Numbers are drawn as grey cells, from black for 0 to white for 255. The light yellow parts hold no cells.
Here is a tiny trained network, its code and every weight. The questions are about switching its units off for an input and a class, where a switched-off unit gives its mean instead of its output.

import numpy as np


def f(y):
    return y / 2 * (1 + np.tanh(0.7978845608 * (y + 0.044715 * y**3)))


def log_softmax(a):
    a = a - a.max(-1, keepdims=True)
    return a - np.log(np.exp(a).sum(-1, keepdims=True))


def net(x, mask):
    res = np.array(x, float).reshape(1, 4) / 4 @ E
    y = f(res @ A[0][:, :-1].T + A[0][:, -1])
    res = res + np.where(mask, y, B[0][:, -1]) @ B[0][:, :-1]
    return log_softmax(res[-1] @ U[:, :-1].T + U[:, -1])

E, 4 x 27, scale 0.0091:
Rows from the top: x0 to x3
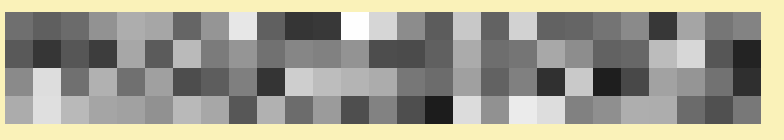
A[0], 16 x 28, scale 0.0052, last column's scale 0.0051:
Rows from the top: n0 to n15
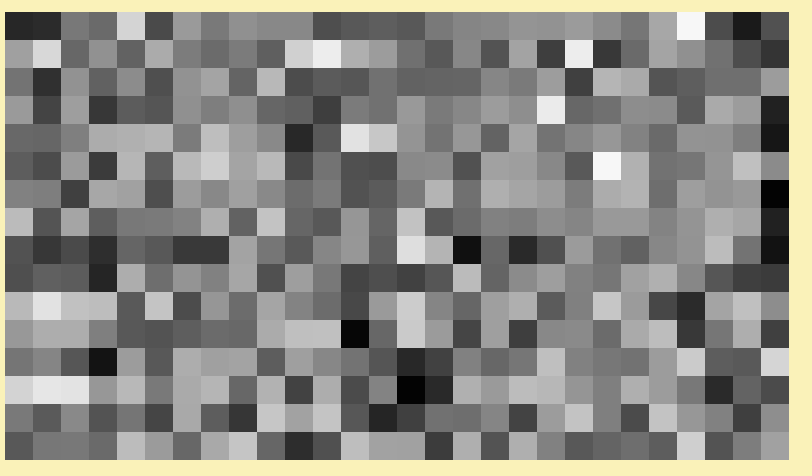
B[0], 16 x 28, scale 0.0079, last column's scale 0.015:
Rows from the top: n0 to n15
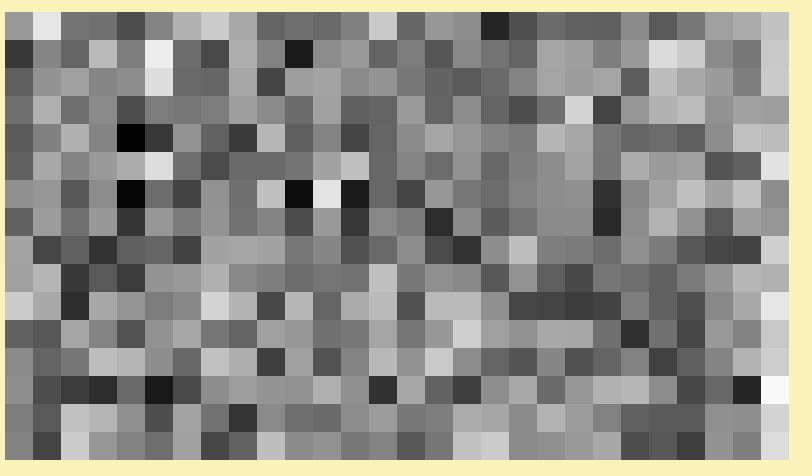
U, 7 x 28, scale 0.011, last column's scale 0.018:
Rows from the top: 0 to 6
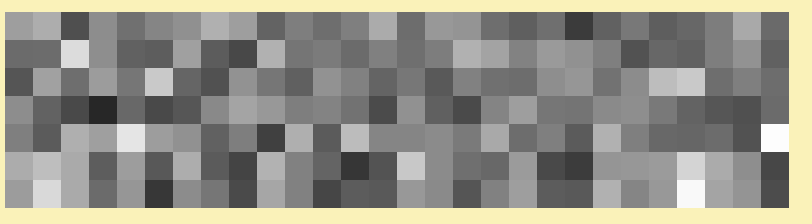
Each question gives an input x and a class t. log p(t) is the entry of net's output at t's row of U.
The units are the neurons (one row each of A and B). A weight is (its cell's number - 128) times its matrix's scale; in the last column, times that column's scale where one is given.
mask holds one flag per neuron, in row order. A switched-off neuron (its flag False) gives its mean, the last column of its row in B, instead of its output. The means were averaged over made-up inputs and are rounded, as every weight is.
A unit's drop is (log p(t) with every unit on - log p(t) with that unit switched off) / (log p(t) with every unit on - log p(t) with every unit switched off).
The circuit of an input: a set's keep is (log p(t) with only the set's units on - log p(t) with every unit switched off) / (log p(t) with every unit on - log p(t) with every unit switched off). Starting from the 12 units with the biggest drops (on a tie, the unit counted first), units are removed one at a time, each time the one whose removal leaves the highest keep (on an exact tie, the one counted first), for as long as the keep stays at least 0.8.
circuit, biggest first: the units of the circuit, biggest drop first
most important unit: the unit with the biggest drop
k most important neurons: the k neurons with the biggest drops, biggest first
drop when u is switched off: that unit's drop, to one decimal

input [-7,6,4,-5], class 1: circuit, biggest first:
(n14)
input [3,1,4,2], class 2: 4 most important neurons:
(n1; n14; n10; n11)
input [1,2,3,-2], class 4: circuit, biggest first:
(n4; n9)
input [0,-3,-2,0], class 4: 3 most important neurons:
(n0; n9; n4)
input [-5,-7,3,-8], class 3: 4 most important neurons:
(n8; n12; n0; n9)
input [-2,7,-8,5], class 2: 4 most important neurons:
(n5; n2; n10; n3)
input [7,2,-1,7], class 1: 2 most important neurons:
(n15; n4)
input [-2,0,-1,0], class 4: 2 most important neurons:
(n4; n15)
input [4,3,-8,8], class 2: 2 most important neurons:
(n5; n2)
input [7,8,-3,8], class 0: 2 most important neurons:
(n0; n12)
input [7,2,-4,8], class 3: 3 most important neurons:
(n13; n14; n11)
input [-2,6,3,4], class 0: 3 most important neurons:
(n12; n9; n0)
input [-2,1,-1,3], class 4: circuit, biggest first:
(n4; n6)
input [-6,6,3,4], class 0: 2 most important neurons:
(n12; n9)
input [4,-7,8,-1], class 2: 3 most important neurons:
(n1; n12; n0)
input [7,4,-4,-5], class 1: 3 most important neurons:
(n15; n4; n13)
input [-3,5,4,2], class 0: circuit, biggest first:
(n12)
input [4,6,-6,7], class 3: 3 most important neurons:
(n13; n10; n1)
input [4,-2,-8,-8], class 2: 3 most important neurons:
(n5; n13; n2)
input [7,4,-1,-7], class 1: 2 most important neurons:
(n15; n13)
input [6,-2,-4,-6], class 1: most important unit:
n13
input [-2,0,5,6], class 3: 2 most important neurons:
(n13; n5)
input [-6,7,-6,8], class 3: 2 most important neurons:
(n13; n10)
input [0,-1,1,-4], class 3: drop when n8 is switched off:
0.1
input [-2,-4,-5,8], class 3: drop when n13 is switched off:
1.9
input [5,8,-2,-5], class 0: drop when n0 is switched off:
0.4
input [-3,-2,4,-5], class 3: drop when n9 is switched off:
0.0
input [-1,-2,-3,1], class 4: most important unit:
n1
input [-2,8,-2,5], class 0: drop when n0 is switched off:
0.1
